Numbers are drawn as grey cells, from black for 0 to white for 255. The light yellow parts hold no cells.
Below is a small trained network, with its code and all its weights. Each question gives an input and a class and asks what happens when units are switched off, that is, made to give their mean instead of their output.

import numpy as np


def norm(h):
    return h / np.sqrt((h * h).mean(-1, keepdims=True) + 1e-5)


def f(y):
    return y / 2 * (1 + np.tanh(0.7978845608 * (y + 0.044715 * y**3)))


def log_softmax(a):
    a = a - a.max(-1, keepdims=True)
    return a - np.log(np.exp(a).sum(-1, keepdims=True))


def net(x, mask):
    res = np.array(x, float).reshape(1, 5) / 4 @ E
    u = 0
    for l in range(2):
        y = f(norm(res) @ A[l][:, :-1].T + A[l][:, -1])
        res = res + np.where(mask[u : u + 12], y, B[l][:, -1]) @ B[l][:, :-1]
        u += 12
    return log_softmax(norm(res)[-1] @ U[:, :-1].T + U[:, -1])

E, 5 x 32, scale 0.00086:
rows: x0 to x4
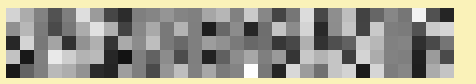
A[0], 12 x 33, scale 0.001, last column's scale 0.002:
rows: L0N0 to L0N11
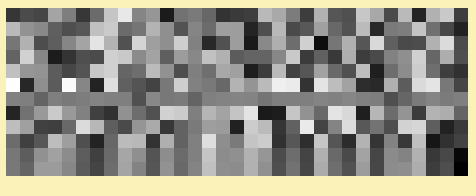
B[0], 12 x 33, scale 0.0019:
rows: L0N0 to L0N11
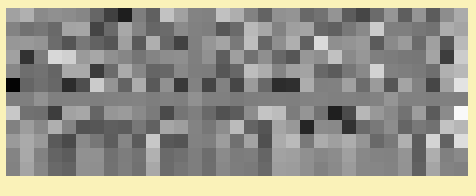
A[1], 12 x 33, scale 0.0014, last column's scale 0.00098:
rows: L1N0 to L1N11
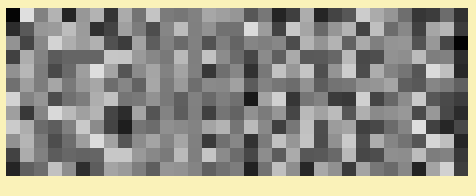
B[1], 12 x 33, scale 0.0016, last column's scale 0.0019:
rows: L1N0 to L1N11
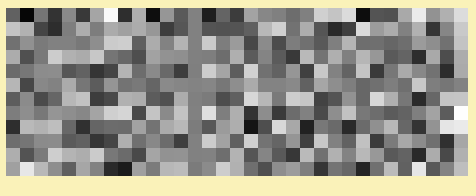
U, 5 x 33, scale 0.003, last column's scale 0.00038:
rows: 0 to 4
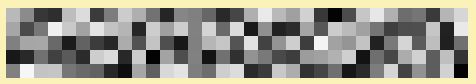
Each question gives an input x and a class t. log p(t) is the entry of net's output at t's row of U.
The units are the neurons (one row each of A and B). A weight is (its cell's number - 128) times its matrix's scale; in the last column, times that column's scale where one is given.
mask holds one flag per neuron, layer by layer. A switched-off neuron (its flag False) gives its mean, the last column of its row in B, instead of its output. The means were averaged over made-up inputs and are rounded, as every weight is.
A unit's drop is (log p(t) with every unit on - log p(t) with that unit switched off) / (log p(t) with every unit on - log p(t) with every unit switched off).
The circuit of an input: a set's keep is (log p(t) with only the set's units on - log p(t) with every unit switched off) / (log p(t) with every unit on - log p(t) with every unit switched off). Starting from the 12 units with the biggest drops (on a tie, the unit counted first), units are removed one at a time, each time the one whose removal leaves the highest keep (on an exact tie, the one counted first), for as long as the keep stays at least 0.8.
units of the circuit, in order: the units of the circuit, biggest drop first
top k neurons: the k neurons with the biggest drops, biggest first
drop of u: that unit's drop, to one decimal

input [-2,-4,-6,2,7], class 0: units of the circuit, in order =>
(L1N1)
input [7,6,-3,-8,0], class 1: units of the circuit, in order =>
(L1N10, L1N3)
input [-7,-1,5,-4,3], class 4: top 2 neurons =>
(L1N11, L0N5)
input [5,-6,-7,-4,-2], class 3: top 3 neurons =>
(L0N5, L0N2, L1N4)
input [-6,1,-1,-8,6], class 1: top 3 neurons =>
(L1N10, L1N3, L0N4)
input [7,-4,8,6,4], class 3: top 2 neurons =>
(L1N0, L0N3)
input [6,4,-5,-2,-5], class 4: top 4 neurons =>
(L1N8, L0N7, L1N0, L0N8)
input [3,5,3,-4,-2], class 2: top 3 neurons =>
(L1N4, L1N9, L1N7)
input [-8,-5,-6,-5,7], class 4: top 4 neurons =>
(L1N11, L0N0, L0N4, L0N1)
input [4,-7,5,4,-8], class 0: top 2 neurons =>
(L1N6, L0N2)
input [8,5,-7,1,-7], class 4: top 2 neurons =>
(L1N8, L0N7)
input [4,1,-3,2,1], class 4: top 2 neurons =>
(L1N8, L1N0)
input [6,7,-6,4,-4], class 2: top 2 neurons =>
(L1N4, L1N9)
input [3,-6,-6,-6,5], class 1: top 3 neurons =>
(L1N10, L1N3, L1N0)
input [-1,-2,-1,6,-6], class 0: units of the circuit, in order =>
(L1N6)
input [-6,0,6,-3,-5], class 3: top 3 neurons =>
(L1N0, L0N7, L0N8)
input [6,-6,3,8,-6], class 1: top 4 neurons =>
(L1N7, L0N7, L1N2, L1N1)
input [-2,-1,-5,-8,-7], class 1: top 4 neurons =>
(L0N7, L1N10, L1N3, L0N3)
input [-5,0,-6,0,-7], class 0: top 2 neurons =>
(L1N6, L1N0)
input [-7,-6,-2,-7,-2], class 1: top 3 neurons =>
(L1N10, L1N3, L0N8)
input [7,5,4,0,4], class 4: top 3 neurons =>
(L1N8, L0N5, L0N9)
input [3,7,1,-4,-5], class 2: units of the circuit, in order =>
(L1N4)
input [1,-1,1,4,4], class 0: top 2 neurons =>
(L0N7, L0N3)
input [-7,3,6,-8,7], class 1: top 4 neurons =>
(L1N10, L1N3, L0N4, L0N1)
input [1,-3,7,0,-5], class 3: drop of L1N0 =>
1.7
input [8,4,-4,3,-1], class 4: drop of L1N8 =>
0.2
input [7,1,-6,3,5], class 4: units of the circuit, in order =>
(L1N8)
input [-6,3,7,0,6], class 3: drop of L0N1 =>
0.3
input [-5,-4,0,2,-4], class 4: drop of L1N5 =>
0.0
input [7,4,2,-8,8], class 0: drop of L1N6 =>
-0.2
